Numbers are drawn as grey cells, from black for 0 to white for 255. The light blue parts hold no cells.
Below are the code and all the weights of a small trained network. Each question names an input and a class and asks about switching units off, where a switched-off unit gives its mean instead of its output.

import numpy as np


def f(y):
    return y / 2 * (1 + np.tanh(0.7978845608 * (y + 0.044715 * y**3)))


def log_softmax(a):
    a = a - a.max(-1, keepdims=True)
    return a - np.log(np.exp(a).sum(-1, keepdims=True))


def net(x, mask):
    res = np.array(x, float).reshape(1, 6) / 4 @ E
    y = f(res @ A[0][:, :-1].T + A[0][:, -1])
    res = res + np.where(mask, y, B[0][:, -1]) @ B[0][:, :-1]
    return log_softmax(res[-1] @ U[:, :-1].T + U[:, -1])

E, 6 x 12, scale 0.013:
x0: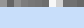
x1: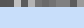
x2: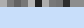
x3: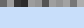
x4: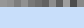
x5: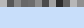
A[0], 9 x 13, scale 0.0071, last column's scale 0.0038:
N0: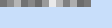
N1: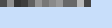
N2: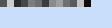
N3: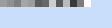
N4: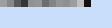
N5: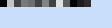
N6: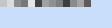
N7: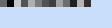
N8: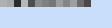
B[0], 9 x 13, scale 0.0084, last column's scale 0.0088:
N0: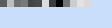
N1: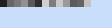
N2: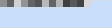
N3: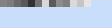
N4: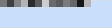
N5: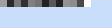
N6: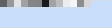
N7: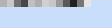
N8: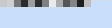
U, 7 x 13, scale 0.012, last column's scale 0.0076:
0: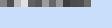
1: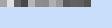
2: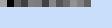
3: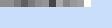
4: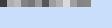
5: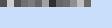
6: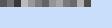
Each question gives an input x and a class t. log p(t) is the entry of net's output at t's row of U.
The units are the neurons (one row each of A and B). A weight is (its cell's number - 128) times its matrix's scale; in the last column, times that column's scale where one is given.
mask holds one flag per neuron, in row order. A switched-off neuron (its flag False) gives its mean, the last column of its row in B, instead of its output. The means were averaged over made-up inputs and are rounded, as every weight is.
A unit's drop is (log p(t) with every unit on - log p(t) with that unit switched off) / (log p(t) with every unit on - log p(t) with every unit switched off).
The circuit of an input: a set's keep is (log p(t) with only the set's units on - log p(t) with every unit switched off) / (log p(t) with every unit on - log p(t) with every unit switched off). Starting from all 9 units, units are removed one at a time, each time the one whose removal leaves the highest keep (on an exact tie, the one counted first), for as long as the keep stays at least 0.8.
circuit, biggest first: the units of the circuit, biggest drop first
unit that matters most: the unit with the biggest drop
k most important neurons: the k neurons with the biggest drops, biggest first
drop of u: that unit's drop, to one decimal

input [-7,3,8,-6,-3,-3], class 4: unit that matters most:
N6
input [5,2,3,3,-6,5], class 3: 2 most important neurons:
N5, N0
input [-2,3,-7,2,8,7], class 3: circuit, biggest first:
N5, N3
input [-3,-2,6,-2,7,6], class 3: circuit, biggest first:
N5, N6
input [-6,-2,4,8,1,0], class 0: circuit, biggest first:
N2, N4
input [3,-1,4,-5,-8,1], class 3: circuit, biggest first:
N2, N4
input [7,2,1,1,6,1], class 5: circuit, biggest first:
N0, N3
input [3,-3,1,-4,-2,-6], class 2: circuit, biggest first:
N5, N2
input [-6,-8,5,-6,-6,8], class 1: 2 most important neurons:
N8, N5
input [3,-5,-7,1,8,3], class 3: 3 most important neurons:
N3, N6, N7
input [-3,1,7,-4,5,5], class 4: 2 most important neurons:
N6, N5
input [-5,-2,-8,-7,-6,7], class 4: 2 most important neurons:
N5, N2
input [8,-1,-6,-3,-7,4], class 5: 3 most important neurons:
N0, N6, N5
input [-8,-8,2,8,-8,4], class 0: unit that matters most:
N4
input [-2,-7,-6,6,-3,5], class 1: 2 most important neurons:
N8, N6
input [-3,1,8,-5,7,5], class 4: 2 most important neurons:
N6, N5
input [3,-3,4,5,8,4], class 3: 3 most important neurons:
N3, N5, N6
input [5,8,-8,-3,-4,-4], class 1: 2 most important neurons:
N7, N6
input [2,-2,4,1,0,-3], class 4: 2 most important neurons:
N6, N7
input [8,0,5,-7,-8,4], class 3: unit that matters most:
N0
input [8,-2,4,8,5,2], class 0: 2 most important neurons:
N2, N4
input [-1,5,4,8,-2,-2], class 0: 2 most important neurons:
N2, N4
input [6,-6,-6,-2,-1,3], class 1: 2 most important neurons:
N8, N6
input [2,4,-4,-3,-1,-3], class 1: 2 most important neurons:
N7, N6
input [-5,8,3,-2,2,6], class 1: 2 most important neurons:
N7, N5
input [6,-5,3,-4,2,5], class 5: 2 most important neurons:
N0, N5
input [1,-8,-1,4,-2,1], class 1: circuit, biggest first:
N8
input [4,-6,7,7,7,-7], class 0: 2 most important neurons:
N2, N1
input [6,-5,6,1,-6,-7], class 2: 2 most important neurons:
N5, N7
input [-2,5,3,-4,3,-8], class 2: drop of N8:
0.0
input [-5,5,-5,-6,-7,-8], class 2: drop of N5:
0.8
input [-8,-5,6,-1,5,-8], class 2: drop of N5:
0.6
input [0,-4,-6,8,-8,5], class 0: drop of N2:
0.1
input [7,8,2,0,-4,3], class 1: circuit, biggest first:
N7
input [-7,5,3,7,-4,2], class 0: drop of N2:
0.2
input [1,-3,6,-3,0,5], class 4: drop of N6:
0.6
